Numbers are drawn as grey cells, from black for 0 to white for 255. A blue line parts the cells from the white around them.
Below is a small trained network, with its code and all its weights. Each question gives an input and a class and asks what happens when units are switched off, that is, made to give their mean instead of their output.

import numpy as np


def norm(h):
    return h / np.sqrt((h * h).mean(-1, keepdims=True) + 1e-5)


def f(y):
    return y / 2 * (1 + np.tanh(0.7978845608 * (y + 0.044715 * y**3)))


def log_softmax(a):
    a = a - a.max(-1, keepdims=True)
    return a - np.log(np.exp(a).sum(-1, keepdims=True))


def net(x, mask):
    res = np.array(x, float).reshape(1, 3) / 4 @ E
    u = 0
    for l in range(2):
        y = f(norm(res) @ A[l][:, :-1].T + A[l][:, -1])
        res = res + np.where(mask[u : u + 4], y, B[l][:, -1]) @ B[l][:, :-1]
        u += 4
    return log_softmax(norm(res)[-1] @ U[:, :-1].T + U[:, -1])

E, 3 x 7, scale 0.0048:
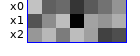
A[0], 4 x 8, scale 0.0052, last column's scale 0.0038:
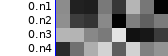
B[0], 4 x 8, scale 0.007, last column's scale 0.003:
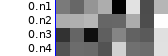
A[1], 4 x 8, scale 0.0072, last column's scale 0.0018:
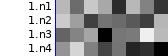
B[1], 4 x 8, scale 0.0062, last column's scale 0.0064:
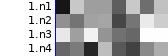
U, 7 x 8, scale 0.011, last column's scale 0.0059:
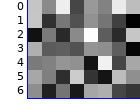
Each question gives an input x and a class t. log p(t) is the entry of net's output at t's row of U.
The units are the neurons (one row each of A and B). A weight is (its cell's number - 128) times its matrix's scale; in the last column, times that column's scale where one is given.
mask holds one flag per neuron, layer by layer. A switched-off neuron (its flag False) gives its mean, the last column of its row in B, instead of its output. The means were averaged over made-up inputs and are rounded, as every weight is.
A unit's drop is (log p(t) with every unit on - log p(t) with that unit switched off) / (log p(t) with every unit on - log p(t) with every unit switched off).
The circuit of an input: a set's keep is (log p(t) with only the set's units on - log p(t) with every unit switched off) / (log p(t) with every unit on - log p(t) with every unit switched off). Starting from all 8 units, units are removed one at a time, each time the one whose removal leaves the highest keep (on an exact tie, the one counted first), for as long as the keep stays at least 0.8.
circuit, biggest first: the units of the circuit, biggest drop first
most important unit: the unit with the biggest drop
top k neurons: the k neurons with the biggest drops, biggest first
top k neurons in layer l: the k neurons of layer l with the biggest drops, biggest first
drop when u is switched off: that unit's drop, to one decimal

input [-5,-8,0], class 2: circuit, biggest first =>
[1.n3]
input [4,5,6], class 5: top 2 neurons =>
[1.n4 0.n3]
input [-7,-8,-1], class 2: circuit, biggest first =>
[1.n3 0.n4]
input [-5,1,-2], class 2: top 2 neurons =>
[0.n4 1.n2]
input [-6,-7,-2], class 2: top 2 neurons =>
[1.n3 0.n4]
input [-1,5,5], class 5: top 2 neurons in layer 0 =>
[0.n4 0.n1]
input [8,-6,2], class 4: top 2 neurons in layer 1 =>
[1.n1 1.n3]
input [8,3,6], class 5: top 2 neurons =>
[1.n4 0.n3]
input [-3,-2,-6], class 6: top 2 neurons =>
[0.n4 1.n1]
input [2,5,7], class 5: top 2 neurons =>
[0.n4 1.n4]
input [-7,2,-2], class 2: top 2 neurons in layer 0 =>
[0.n4 0.n2]
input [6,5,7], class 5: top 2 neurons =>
[1.n4 0.n3]
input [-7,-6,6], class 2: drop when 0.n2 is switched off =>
0.1
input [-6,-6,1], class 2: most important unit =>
1.n3
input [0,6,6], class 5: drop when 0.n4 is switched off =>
0.2
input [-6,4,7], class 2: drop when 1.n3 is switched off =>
0.0
